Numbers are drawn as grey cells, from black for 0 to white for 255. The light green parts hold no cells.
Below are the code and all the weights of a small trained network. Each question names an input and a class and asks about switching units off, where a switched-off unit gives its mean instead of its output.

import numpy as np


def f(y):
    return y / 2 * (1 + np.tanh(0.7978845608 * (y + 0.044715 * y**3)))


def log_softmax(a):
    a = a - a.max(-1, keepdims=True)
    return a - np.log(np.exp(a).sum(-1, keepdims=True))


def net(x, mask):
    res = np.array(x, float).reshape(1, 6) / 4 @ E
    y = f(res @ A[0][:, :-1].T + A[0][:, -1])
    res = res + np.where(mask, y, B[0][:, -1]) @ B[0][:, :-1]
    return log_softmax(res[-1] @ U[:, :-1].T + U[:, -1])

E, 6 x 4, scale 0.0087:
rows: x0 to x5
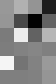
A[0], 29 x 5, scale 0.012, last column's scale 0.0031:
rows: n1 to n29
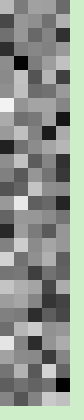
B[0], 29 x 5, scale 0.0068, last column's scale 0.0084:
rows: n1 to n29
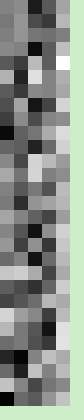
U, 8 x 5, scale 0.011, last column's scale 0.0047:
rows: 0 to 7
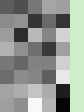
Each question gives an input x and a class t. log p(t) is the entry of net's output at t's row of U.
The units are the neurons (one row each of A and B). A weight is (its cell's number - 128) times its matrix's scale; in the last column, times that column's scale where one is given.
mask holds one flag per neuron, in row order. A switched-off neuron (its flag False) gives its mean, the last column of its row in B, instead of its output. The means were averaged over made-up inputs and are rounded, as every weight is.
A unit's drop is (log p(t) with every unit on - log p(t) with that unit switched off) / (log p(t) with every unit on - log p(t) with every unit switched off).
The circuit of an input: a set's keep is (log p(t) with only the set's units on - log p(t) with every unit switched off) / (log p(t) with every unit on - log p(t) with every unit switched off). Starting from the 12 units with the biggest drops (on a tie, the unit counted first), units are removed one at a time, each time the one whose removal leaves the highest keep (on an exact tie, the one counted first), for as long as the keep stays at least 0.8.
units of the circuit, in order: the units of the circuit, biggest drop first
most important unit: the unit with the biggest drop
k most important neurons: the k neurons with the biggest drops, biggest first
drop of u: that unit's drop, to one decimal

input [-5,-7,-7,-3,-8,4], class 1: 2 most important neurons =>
n4, n11
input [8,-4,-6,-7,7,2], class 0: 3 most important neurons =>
n26, n10, n22
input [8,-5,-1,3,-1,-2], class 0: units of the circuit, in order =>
n10, n26
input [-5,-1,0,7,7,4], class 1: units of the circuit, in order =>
n8, n19
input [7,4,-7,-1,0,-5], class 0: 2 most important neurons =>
n10, n26
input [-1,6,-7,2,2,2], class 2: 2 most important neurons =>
n5, n8
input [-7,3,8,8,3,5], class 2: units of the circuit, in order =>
n6
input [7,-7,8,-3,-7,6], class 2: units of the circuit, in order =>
n15, n18
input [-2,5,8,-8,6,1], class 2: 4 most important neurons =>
n6, n27, n12, n15
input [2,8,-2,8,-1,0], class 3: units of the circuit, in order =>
n23, n20
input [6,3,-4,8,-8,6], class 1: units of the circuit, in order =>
n17, n4
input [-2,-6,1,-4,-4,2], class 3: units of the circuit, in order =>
n24, n10, n26
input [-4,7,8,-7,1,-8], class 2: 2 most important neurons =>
n6, n27
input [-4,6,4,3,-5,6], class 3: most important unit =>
n20
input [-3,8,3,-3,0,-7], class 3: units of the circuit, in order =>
n23, n20, n10
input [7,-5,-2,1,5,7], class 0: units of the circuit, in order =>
n26, n10
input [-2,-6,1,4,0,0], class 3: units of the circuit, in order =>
n24, n10, n26
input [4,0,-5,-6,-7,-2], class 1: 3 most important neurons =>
n17, n4, n5
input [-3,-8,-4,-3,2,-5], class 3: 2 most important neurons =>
n24, n10
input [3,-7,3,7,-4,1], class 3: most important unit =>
n24
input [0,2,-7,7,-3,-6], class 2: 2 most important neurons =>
n8, n5
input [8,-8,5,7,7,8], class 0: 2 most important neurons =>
n10, n15
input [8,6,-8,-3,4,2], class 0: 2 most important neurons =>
n26, n10
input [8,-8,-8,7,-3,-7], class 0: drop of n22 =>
0.2
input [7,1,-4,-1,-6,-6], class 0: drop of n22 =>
0.1
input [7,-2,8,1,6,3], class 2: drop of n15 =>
0.3
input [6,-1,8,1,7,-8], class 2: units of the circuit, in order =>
n15
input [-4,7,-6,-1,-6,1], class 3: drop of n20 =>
0.3
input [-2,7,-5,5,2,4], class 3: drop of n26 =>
0.2
